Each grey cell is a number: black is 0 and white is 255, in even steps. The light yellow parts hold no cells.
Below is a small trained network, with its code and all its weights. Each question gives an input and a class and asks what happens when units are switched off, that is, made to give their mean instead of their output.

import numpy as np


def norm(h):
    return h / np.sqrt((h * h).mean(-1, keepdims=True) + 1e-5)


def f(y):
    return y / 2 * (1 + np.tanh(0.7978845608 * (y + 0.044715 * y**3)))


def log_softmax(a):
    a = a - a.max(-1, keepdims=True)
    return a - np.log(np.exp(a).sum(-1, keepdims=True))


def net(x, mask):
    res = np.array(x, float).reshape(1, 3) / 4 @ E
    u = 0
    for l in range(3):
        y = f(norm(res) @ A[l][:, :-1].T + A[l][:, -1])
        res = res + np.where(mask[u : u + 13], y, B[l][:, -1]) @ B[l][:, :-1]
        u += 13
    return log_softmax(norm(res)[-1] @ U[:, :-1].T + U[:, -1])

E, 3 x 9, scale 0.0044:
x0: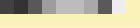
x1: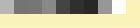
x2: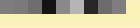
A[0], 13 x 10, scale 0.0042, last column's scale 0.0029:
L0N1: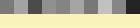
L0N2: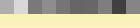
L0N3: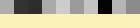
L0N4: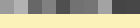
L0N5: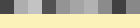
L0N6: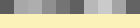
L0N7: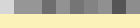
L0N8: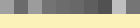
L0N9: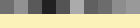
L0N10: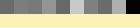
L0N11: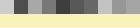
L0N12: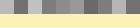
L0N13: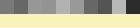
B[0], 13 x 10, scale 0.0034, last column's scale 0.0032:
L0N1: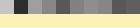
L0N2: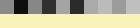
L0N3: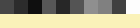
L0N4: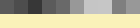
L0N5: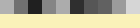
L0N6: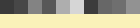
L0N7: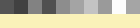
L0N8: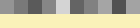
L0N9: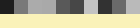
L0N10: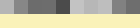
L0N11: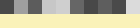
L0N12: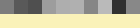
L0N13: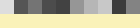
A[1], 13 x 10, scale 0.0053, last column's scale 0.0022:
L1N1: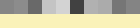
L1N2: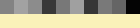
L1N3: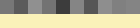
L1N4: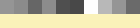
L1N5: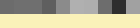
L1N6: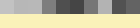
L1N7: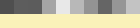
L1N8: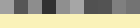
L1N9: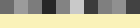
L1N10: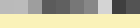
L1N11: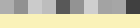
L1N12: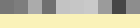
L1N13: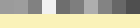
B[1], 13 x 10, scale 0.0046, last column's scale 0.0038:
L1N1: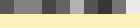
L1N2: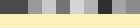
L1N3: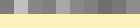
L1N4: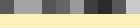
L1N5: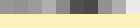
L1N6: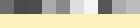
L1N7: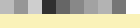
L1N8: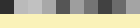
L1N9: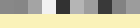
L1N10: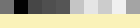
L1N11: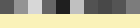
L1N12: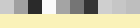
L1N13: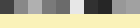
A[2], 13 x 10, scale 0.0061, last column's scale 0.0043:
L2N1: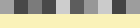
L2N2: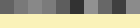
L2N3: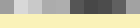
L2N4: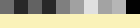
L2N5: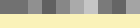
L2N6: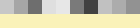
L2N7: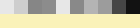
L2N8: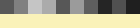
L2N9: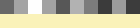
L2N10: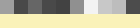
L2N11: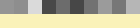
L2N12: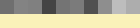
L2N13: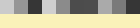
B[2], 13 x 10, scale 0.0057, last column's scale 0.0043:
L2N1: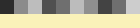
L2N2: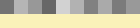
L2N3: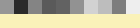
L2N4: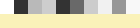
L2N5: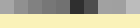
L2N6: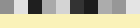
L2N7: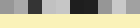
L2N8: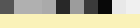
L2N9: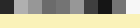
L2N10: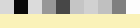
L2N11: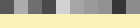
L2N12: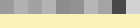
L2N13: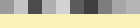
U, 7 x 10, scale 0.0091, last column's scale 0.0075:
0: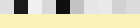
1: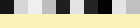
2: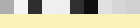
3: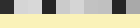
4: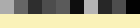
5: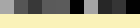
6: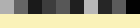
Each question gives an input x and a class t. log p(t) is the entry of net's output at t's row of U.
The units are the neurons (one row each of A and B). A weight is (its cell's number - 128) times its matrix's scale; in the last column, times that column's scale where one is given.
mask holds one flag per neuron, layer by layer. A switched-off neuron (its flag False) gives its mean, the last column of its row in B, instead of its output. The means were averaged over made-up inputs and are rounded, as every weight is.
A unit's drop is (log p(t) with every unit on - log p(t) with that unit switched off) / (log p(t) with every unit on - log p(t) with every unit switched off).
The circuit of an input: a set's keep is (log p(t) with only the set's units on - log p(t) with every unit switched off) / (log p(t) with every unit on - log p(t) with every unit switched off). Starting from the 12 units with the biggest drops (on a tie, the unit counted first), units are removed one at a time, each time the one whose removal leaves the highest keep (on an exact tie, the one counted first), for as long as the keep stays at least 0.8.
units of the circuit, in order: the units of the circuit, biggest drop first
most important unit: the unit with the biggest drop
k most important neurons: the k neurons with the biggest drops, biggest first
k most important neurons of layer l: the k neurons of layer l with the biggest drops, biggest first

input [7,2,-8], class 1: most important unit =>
L1N4
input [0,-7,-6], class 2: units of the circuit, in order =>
[L1N12 L2N6]
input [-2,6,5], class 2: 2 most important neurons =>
[L1N1 L1N4]
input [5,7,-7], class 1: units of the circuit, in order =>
[L1N4 L2N4]
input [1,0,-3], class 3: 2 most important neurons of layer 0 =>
[L0N6 L0N3]
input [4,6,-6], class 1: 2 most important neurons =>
[L0N5 L1N12]
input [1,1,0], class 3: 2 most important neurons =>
[L1N12 L2N1]
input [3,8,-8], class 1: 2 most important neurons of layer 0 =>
[L0N5 L0N2]
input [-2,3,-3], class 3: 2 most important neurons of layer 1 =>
[L1N12 L1N1]
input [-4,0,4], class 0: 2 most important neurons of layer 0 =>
[L0N6 L0N2]
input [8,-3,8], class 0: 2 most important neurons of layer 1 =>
[L1N4 L1N7]
